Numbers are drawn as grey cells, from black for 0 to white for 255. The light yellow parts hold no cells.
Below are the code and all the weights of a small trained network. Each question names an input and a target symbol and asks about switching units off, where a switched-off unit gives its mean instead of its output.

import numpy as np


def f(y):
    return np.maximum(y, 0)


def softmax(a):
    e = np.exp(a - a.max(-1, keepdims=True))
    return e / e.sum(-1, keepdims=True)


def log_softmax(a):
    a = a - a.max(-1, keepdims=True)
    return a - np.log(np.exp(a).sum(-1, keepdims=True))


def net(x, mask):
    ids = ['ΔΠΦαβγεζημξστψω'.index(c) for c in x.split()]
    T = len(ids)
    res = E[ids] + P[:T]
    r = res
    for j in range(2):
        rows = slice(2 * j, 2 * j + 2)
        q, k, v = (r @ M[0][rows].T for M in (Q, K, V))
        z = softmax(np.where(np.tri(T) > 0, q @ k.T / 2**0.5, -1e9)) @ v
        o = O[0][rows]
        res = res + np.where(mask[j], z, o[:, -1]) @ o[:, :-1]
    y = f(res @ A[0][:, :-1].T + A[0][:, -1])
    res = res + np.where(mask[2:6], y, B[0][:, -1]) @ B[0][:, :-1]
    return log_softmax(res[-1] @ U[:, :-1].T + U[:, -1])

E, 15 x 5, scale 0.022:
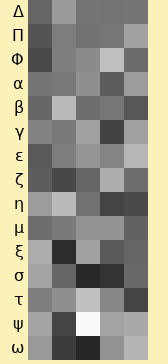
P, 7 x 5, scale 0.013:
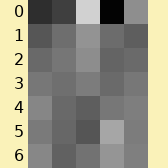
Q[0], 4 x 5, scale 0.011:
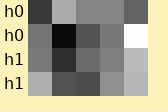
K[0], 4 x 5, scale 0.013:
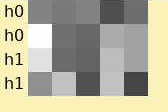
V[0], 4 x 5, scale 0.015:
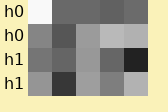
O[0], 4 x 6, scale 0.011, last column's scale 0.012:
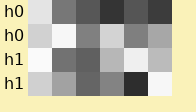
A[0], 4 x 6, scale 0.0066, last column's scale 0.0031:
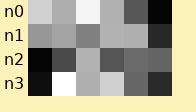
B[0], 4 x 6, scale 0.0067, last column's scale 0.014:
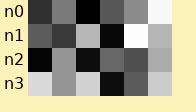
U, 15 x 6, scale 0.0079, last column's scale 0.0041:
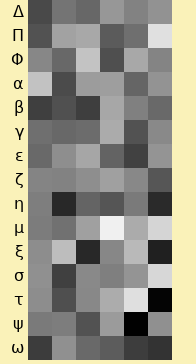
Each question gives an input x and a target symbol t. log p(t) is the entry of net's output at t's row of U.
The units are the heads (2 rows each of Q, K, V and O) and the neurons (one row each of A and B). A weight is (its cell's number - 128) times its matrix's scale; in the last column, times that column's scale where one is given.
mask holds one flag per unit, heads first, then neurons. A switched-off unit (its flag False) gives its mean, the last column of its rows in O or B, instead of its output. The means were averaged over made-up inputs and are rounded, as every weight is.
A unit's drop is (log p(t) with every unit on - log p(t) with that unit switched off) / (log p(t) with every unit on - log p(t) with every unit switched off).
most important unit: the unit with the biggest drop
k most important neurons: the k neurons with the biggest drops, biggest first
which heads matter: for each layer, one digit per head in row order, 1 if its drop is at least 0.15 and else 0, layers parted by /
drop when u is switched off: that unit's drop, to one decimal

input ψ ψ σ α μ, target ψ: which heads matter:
11
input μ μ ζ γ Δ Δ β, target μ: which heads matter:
11
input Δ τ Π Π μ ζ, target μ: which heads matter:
00
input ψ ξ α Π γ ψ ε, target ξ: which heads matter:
10
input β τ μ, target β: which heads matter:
11
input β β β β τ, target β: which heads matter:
11
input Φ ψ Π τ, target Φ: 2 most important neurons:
n3, n1
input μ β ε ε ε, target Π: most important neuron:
n3
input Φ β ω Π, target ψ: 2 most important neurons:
n1, n3
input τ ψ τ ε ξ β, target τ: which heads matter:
01
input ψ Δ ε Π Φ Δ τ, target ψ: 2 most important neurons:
n1, n0
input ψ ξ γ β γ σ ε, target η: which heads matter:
10
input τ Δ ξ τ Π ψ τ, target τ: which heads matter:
01
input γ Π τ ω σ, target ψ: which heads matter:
11
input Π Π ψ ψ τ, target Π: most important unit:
h0
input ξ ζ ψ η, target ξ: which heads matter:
01
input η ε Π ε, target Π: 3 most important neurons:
n3, n0, n2
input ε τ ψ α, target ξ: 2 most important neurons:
n0, n3
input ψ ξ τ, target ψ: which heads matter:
01
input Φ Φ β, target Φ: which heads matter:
11
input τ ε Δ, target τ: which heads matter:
01
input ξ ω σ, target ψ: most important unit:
n1
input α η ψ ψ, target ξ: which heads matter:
10
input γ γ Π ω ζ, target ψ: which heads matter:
11
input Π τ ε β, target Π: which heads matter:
10
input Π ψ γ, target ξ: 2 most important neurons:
n0, n3
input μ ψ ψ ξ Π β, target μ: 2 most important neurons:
n0, n2
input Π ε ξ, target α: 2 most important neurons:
n2, n1
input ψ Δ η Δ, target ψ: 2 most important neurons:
n1, n3
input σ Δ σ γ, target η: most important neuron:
n3
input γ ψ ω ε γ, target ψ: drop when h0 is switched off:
0.3
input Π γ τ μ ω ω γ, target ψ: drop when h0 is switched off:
0.4
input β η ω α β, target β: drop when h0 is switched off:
1.3
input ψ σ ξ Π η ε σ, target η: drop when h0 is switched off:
1.4
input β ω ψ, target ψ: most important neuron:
n0
